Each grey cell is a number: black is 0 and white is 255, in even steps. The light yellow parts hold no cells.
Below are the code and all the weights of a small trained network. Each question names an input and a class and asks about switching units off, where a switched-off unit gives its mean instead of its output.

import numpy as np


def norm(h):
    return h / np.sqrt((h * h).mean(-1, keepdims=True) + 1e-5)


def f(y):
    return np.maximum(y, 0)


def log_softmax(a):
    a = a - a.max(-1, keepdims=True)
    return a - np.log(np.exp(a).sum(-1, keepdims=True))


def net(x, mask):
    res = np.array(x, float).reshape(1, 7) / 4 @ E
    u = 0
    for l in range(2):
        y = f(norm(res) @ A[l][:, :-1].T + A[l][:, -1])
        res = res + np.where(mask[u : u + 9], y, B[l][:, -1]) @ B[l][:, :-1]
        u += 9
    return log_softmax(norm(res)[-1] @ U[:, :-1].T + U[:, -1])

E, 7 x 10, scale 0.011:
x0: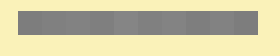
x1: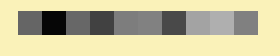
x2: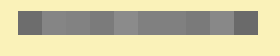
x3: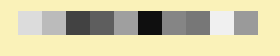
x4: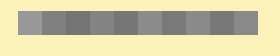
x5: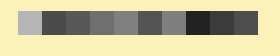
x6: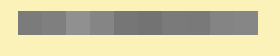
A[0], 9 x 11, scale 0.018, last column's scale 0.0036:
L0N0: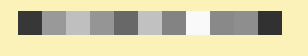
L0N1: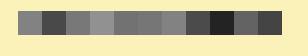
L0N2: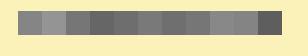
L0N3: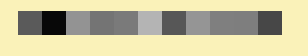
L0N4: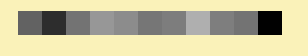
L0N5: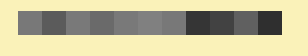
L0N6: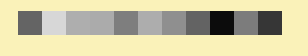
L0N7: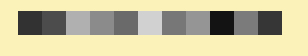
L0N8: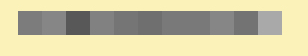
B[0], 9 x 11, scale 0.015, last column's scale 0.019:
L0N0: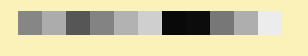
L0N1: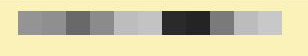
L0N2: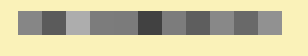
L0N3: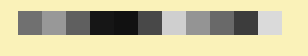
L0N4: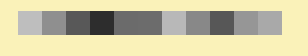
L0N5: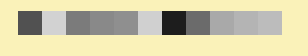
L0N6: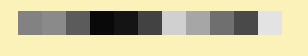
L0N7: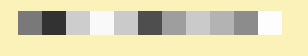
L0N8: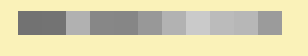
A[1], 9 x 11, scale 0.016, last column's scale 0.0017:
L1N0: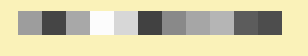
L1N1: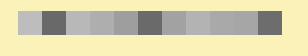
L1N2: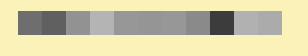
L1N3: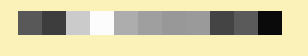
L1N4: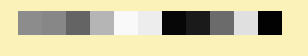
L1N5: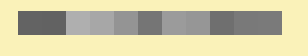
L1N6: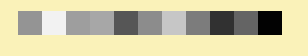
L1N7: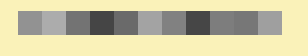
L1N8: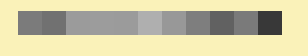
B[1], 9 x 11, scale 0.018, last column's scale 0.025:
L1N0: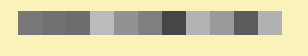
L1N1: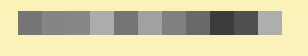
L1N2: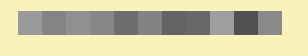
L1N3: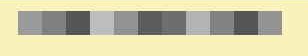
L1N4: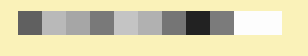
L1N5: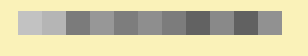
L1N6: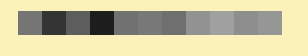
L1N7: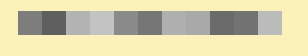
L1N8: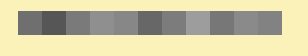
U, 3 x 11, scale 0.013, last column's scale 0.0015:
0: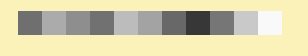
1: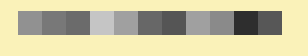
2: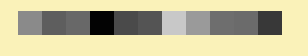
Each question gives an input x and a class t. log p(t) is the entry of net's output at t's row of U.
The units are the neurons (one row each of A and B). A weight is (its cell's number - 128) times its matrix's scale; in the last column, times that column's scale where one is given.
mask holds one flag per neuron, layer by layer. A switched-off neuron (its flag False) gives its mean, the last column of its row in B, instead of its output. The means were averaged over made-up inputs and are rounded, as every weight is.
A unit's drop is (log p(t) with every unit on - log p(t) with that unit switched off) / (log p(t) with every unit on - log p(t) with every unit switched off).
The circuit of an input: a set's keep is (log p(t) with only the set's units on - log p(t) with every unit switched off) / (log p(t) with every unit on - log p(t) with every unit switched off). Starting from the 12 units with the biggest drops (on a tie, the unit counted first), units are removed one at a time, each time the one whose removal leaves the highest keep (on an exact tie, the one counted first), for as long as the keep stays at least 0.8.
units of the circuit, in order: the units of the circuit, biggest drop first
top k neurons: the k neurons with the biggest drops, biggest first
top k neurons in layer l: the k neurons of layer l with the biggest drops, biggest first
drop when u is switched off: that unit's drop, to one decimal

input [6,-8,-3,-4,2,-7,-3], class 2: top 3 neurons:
[L0N6; L0N1; L0N5]
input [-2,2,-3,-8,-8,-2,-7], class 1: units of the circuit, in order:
[L0N7]
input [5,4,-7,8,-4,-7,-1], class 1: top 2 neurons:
[L0N0; L0N1]
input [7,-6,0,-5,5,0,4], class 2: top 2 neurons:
[L0N6; L1N4]
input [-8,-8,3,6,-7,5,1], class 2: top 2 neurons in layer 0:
[L0N7; L0N0]
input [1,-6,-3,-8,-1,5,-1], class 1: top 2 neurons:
[L0N7; L0N0]
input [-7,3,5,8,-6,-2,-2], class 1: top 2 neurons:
[L0N0; L0N6]
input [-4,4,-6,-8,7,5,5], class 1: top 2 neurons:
[L0N7; L0N0]
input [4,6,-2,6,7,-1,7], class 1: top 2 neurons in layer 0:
[L0N0; L0N1]
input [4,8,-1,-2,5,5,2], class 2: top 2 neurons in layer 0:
[L0N3; L0N0]
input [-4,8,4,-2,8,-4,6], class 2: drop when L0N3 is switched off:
1.0
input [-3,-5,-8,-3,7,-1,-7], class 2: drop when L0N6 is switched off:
1.1
